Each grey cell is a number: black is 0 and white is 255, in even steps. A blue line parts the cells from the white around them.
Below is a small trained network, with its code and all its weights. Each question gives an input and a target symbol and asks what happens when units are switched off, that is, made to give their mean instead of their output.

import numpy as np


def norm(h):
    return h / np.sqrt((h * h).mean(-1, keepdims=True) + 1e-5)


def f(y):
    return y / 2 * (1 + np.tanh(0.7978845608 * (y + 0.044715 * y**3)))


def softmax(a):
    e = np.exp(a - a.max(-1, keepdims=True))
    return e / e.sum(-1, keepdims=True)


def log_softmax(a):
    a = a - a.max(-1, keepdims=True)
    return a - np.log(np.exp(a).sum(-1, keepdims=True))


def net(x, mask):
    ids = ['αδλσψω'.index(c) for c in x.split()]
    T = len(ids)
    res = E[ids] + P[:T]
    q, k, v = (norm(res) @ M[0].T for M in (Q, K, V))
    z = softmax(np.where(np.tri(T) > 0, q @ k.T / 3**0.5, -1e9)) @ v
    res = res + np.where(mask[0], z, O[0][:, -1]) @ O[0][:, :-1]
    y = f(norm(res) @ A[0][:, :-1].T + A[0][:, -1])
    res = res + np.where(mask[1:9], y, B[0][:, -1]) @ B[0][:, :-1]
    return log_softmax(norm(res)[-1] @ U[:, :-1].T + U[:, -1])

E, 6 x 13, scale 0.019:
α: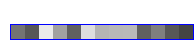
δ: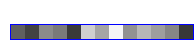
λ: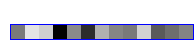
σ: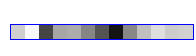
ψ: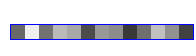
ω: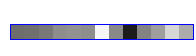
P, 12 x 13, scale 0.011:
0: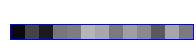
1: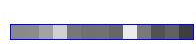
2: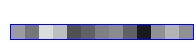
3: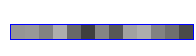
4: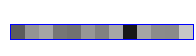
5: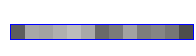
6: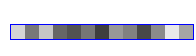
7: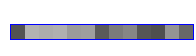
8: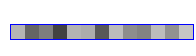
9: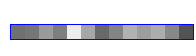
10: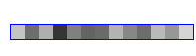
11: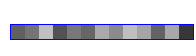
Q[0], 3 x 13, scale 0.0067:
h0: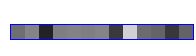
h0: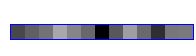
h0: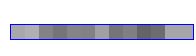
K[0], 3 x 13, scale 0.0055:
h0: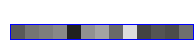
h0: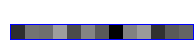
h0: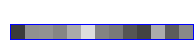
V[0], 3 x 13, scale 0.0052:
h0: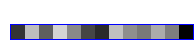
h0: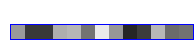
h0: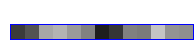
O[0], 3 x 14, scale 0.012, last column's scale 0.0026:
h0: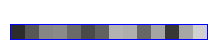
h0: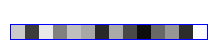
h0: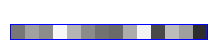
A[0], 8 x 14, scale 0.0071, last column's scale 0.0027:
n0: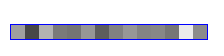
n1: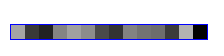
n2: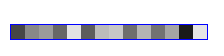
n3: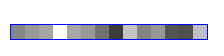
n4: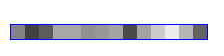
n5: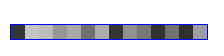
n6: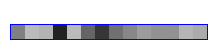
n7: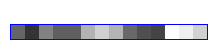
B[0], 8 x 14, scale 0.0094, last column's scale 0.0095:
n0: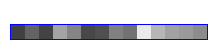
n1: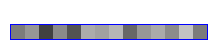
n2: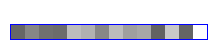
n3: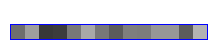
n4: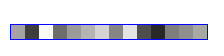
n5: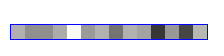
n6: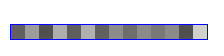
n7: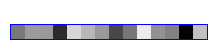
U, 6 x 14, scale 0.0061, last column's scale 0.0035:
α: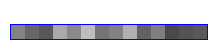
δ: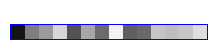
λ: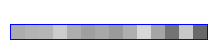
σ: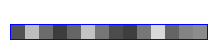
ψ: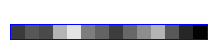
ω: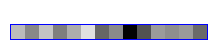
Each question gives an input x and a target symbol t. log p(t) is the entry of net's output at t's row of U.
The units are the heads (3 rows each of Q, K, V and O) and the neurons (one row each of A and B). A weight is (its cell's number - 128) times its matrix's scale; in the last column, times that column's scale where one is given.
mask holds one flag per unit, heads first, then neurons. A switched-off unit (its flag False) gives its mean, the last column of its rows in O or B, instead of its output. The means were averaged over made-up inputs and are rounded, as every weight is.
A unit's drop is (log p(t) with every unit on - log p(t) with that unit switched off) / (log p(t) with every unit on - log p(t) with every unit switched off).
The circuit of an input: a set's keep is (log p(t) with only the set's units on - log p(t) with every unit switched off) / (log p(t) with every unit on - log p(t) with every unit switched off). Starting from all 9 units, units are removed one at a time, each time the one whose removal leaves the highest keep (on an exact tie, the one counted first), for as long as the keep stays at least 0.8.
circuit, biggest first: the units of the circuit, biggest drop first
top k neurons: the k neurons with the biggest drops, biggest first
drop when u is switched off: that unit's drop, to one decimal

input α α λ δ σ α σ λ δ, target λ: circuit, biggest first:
[h0 n4]
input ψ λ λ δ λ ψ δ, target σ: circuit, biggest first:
[n7 h0]
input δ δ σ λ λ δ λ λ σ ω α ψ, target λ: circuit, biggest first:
[n5 h0]
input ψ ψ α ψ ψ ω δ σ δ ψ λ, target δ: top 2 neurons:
[n7 n6]
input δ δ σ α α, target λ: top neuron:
[n6]
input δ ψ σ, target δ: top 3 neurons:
[n7 n5 n0]
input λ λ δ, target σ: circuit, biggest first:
[h0 n7]
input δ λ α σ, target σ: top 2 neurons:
[n3 n5]
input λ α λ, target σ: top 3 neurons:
[n4 n2 n6]
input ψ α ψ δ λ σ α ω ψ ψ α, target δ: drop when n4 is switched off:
0.1
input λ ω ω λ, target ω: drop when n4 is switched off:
0.0
